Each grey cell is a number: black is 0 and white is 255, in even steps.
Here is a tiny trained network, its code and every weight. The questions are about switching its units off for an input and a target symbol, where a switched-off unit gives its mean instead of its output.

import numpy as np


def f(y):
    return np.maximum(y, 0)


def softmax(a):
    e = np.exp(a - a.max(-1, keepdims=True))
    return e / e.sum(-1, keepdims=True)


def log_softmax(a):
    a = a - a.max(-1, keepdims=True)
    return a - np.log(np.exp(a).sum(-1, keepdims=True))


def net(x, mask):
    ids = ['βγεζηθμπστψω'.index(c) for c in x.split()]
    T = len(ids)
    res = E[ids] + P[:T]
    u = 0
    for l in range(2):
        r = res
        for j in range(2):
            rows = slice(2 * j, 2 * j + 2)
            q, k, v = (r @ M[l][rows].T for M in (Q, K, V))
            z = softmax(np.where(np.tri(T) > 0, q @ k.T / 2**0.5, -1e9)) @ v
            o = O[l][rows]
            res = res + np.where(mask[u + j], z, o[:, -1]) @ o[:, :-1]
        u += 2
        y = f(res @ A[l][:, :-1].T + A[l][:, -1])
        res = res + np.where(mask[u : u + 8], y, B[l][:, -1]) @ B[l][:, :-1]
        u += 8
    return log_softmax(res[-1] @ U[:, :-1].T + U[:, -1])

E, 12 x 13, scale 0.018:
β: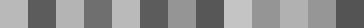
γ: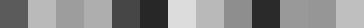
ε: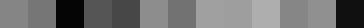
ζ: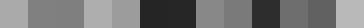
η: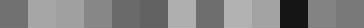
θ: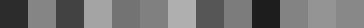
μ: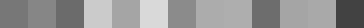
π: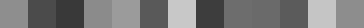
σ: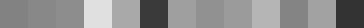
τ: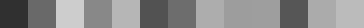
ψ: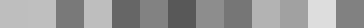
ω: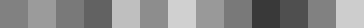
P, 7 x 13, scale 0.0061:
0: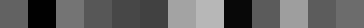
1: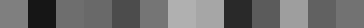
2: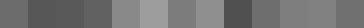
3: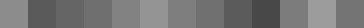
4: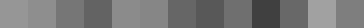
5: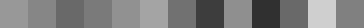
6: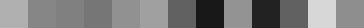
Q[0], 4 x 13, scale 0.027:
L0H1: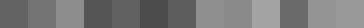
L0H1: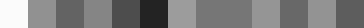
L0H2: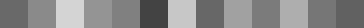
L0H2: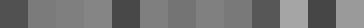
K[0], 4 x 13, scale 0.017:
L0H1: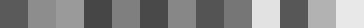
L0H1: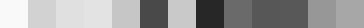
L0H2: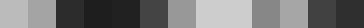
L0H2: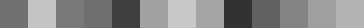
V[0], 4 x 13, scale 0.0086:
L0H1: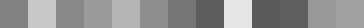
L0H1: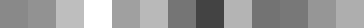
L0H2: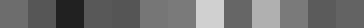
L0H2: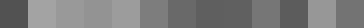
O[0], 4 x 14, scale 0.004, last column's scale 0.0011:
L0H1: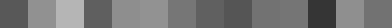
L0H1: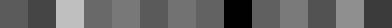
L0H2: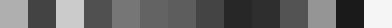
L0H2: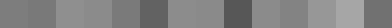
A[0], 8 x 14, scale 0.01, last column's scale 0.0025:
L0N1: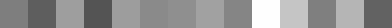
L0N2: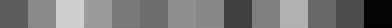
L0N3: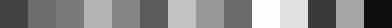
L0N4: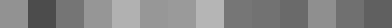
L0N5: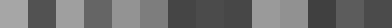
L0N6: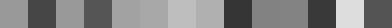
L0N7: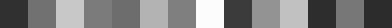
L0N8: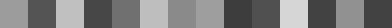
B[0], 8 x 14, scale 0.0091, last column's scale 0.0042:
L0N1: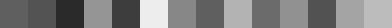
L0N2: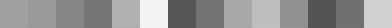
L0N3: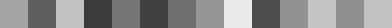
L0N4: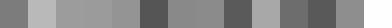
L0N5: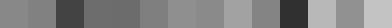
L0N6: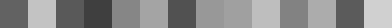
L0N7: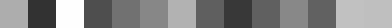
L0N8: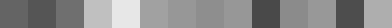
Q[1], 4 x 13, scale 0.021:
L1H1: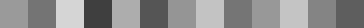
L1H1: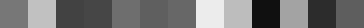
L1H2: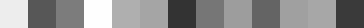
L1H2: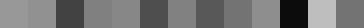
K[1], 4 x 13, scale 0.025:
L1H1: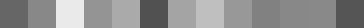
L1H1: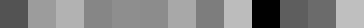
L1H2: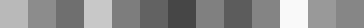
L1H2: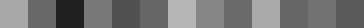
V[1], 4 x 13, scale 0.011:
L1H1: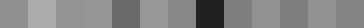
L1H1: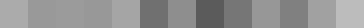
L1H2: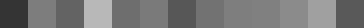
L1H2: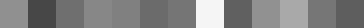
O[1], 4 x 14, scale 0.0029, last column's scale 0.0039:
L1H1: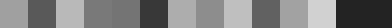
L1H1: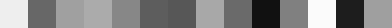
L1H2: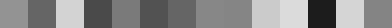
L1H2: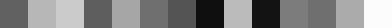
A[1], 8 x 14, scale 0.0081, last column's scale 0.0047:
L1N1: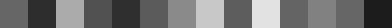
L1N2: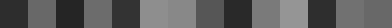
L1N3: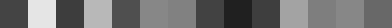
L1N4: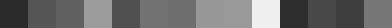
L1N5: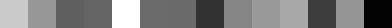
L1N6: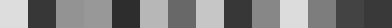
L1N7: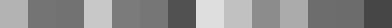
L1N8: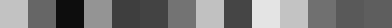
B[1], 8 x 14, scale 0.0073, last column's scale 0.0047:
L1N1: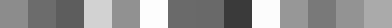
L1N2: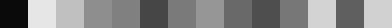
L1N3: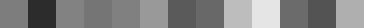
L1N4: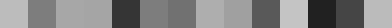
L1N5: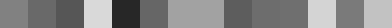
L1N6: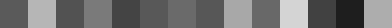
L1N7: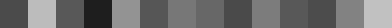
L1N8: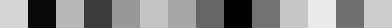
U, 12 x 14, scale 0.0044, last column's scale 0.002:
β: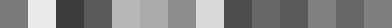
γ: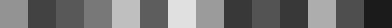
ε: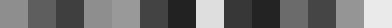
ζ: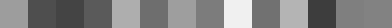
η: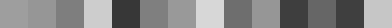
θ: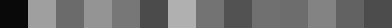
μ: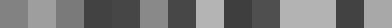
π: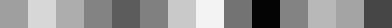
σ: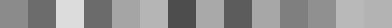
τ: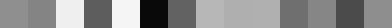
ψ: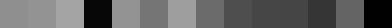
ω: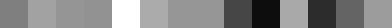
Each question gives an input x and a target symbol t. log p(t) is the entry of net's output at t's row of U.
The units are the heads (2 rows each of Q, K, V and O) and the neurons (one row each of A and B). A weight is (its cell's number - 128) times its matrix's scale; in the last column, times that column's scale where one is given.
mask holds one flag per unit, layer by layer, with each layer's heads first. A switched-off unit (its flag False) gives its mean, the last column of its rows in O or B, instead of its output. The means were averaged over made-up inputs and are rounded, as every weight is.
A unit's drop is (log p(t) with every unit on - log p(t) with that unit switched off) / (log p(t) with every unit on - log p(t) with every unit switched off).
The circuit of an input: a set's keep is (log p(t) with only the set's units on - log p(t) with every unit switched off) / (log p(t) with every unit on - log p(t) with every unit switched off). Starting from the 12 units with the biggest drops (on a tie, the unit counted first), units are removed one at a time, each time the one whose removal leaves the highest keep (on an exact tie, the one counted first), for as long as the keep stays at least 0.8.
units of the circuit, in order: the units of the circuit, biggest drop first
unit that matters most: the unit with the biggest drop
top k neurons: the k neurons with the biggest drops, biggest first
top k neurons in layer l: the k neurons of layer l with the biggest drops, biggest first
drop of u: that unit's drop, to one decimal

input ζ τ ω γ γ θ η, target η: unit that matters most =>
L1H2
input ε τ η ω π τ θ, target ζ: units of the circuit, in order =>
L0H1, L1N3, L1H2
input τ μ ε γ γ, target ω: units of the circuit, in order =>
L0H2, L0N8, L0N2, L0H1
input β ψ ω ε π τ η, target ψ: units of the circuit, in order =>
L0H2, L0H1
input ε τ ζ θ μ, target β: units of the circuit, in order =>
L0H1, L1N7
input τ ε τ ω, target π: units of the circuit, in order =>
L0H1, L1H2, L1N5, L1N3
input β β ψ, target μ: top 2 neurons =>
L1N8, L1N6
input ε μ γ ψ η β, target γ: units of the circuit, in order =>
L0H2, L0N8, L0N5
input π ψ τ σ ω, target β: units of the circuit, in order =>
L0N6, L1H2
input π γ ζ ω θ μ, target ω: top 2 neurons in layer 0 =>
L0N8, L0N7
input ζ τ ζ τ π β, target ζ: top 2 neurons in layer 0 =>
L0N1, L0N4
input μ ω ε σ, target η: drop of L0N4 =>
0.1
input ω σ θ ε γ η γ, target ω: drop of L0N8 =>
0.4
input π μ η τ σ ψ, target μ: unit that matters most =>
L1H1
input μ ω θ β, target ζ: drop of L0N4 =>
0.1
